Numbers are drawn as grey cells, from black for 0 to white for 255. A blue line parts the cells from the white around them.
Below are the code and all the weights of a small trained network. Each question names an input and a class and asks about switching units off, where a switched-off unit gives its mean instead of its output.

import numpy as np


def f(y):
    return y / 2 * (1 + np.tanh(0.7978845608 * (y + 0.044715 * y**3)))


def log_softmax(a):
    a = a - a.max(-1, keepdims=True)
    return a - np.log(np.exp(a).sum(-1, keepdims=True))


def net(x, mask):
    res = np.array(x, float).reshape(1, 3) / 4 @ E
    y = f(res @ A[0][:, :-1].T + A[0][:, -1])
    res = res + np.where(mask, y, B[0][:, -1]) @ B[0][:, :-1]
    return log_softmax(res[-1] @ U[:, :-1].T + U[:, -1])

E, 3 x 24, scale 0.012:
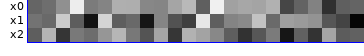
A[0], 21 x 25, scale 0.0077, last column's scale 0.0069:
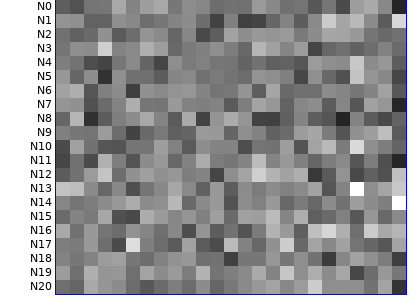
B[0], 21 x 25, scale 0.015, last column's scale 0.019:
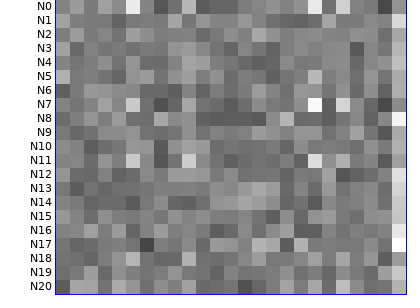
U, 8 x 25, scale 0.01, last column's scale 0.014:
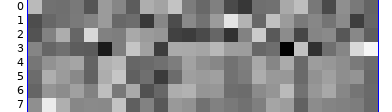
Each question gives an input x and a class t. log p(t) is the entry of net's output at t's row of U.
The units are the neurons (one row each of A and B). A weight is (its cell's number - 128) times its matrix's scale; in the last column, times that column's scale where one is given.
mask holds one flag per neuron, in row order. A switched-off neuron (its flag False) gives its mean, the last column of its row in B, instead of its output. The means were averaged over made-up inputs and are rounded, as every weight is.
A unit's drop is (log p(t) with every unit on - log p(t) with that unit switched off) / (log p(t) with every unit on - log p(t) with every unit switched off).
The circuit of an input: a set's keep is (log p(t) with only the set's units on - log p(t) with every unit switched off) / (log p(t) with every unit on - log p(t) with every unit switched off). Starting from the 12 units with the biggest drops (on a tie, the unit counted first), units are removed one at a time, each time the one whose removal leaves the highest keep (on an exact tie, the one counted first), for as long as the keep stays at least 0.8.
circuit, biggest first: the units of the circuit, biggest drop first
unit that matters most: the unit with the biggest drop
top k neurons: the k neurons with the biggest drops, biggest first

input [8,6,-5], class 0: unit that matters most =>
N12
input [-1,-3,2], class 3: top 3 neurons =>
[N11 N17 N20]
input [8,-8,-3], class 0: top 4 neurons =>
[N15 N17 N12 N3]
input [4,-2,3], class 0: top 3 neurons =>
[N17 N11 N13]
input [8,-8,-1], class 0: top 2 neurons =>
[N15 N17]
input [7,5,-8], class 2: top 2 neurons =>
[N19 N20]
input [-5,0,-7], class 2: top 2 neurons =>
[N16 N20]
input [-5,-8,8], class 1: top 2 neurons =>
[N13 N6]
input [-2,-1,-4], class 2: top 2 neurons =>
[N17 N12]
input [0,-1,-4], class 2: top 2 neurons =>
[N17 N1]
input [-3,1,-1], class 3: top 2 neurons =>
[N11 N0]
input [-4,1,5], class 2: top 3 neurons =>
[N8 N12 N14]
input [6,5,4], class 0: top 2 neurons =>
[N12 N11]
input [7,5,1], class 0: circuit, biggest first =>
[N12]
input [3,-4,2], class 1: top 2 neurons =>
[N1 N4]
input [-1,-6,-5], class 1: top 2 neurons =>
[N8 N13]
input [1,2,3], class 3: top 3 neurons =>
[N20 N0 N11]
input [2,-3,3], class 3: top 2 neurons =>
[N20 N17]
